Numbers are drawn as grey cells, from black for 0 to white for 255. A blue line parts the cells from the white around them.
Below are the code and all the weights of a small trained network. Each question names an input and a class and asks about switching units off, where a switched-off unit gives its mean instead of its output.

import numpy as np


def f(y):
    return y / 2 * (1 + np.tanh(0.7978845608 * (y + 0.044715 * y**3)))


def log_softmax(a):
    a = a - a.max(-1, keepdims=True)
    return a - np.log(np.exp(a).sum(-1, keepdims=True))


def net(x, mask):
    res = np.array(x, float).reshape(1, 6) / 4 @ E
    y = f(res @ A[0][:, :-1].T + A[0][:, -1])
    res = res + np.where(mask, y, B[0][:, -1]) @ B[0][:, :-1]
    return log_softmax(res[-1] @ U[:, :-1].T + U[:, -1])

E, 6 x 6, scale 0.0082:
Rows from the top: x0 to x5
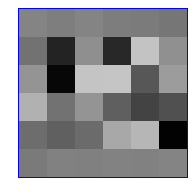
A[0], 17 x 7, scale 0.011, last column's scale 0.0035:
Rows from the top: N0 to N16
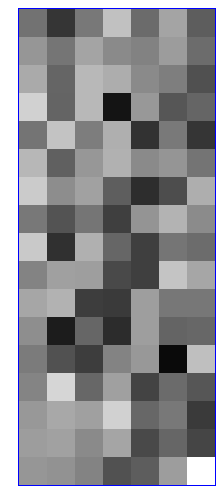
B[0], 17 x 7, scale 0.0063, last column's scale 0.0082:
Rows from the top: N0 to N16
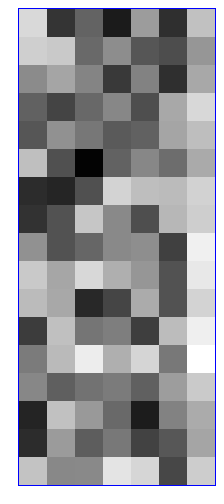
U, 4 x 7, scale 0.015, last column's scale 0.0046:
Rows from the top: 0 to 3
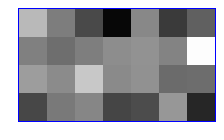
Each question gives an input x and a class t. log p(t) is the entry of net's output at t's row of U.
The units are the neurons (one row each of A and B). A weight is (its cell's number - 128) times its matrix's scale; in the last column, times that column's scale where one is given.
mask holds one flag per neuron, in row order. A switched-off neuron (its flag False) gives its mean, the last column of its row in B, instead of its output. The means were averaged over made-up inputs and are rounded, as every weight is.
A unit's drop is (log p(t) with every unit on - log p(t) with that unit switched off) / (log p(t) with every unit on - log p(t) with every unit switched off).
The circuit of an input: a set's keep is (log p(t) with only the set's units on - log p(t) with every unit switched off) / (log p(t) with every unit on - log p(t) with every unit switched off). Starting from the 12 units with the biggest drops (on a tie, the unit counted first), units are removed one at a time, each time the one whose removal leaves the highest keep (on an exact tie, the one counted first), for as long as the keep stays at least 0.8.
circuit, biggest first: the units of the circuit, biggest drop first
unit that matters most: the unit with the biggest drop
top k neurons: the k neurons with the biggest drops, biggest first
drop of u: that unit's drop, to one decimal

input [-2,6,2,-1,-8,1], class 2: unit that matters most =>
N9
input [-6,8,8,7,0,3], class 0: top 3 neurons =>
[N0; N8; N5]
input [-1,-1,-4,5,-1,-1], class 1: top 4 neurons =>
[N6; N0; N2; N5]
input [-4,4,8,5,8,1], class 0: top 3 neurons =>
[N0; N2; N5]
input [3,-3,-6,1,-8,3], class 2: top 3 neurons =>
[N9; N16; N0]
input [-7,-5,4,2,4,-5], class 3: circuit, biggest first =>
[N14; N16]
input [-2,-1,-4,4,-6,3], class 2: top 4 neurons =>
[N9; N16; N5; N0]
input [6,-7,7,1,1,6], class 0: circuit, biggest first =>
[N0; N5]
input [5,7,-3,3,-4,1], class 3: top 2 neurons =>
[N7; N11]
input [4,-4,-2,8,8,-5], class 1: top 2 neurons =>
[N6; N9]
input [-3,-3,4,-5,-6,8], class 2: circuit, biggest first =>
[N9; N6]
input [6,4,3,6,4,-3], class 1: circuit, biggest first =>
[N6; N3]
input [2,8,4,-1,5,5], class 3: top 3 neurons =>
[N11; N16; N9]
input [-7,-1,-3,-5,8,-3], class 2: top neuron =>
[N12]
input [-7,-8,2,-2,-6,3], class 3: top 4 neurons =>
[N14; N4; N12; N15]
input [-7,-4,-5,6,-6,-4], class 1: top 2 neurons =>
[N6; N12]
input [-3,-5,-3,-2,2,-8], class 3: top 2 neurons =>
[N9; N16]
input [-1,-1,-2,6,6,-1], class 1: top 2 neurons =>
[N9; N6]
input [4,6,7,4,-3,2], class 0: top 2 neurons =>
[N0; N8]
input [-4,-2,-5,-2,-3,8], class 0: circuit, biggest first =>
[N10]
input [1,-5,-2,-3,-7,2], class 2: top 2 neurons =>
[N9; N16]
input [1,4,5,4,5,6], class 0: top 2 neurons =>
[N0; N2]
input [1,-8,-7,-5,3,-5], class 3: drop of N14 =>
0.4
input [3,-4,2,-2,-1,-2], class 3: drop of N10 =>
0.2
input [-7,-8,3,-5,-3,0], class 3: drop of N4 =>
0.1
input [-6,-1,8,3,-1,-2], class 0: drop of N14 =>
0.0
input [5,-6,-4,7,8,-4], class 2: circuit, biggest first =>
[N12]
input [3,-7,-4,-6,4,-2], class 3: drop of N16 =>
0.2
